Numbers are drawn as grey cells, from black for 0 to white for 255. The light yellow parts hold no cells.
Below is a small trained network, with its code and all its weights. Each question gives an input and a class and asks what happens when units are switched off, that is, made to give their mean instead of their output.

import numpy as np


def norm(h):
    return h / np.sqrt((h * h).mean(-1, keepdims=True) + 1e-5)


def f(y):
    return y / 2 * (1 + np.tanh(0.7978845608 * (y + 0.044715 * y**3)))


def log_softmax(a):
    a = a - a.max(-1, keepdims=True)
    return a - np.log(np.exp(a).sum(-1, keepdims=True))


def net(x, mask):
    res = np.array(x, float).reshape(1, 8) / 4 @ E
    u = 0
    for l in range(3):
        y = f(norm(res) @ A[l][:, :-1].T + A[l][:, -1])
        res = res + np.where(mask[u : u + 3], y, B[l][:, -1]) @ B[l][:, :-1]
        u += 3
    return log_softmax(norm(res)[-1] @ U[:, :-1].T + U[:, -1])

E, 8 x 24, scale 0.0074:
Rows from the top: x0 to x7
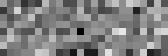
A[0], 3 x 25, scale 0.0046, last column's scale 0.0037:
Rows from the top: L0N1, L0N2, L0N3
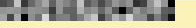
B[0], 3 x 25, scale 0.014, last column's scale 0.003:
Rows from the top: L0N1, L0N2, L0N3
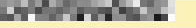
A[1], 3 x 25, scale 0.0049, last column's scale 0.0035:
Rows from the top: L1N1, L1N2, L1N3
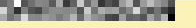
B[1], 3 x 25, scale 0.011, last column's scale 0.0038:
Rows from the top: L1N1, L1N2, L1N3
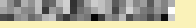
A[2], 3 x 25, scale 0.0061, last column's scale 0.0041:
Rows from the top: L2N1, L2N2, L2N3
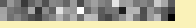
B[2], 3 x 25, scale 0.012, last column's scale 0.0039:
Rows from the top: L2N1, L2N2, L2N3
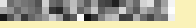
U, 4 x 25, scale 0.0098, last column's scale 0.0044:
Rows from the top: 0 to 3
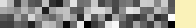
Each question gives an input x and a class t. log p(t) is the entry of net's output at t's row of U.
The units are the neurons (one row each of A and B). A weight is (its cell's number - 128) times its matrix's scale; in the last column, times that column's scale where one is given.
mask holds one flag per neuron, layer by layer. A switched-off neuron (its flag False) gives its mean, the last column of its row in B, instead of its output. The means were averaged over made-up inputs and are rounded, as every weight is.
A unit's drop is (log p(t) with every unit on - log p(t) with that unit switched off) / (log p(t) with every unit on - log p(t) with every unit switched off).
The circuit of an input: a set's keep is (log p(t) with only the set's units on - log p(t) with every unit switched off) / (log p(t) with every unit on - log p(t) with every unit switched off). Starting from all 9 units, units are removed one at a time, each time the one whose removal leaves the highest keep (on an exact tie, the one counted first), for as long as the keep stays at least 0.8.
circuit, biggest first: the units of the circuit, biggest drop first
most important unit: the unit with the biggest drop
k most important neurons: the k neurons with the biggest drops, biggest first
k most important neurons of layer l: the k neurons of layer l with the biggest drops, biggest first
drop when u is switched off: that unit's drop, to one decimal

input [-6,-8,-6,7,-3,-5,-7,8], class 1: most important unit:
L2N3
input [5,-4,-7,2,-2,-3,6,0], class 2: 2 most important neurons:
(L0N3, L0N1)
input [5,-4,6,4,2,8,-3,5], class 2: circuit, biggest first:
(L0N3, L2N3)
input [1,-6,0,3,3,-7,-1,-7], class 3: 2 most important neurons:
(L2N3, L0N1)
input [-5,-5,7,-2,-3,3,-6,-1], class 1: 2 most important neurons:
(L0N3, L1N2)
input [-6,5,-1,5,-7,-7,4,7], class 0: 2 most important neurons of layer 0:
(L0N3, L0N2)
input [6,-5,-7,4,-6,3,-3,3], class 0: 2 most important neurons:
(L2N2, L0N1)
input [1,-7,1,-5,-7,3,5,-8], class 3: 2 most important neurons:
(L2N3, L2N1)
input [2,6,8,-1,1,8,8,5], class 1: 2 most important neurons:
(L1N1, L2N3)
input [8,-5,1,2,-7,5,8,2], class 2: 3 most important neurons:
(L0N3, L2N1, L1N2)
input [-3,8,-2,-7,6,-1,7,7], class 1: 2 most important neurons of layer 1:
(L1N1, L1N3)
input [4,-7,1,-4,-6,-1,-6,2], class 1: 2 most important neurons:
(L1N2, L2N1)
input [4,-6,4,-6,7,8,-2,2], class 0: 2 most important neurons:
(L2N1, L0N1)
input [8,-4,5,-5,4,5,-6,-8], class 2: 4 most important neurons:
(L0N3, L2N1, L1N2, L1N3)
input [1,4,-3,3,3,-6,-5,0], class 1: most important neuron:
(L0N2)
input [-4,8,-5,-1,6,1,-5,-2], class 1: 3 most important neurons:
(L1N1, L0N2, L0N1)
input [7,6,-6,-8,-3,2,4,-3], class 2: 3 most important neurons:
(L0N3, L1N2, L0N2)
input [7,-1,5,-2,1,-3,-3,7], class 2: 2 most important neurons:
(L0N3, L2N3)
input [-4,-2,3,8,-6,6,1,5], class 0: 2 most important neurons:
(L0N3, L1N3)
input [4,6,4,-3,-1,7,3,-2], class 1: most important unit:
L0N1
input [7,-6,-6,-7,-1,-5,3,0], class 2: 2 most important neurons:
(L0N3, L0N1)
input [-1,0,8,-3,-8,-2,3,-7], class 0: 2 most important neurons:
(L2N2, L0N2)
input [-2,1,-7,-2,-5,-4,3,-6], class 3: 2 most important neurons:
(L2N3, L1N3)
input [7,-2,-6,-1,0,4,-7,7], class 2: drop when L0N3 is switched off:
0.8
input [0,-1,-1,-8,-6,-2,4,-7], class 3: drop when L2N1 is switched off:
0.1
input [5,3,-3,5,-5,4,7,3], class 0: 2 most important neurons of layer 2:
(L2N2, L2N3)
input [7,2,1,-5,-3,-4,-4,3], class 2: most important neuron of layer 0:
(L0N3)
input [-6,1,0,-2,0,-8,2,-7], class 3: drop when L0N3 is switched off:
0.3
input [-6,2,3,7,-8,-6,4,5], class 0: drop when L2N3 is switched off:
0.0
